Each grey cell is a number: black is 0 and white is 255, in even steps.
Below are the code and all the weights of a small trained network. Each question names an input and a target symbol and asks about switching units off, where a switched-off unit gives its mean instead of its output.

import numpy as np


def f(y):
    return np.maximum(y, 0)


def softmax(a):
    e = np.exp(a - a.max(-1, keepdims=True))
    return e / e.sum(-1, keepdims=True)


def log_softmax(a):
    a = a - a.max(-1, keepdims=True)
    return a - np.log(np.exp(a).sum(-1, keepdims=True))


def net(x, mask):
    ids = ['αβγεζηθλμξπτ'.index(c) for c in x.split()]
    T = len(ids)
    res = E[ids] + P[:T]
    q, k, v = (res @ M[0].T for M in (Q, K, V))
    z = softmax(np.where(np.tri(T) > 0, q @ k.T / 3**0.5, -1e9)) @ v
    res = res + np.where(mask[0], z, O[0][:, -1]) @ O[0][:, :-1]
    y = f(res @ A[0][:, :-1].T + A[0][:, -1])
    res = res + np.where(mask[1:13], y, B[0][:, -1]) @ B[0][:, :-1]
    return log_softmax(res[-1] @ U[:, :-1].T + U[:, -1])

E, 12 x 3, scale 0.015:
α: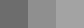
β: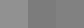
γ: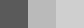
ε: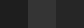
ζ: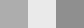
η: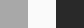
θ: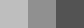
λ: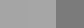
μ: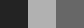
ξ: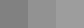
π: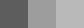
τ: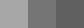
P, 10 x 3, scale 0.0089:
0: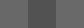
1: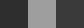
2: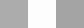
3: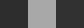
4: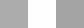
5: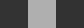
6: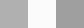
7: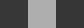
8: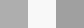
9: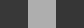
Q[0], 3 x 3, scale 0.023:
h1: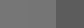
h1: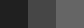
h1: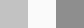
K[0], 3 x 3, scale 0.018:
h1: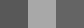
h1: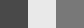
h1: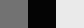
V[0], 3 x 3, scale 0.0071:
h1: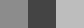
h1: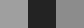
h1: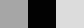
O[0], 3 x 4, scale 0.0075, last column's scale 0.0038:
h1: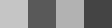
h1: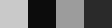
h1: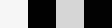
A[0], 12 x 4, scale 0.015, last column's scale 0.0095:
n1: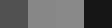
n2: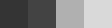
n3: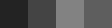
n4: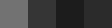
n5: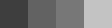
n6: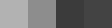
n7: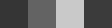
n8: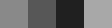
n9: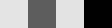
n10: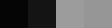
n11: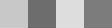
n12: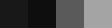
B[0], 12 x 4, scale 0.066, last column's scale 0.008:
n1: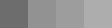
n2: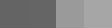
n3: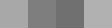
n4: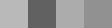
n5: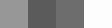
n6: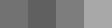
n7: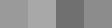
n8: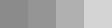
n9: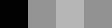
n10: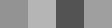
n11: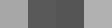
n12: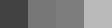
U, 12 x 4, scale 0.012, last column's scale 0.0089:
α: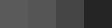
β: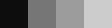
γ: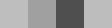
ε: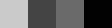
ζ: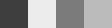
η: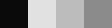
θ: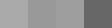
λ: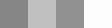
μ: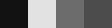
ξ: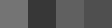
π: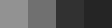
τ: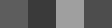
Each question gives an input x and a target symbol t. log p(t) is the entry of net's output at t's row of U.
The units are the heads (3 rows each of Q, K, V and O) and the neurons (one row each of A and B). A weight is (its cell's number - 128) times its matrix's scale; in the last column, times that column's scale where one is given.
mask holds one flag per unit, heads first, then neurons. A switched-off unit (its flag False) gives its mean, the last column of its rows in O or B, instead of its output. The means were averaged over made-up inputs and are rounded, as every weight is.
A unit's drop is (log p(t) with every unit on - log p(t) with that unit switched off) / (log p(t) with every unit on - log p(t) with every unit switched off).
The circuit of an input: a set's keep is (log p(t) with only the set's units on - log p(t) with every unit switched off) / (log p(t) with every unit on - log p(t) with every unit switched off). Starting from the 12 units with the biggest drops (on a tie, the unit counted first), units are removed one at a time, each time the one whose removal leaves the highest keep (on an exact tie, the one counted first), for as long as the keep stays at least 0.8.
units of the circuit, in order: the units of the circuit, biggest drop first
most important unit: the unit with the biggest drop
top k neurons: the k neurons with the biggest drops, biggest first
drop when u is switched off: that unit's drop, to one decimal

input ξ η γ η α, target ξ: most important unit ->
n11
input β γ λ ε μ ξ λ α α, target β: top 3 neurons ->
n9, n5, n11
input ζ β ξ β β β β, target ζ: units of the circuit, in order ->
n5, n11, n12, n8
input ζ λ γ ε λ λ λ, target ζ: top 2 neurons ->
n5, n12
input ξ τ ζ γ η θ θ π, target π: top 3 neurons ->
n5, n3, n8
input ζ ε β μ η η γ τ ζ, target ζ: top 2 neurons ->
n5, n12
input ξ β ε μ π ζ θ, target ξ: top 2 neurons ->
n11, n9
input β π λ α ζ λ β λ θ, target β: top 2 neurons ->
n9, n5
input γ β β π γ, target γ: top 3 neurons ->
n11, n5, n12
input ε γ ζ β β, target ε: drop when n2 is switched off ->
-0.1
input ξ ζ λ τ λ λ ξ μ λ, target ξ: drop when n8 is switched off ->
0.4
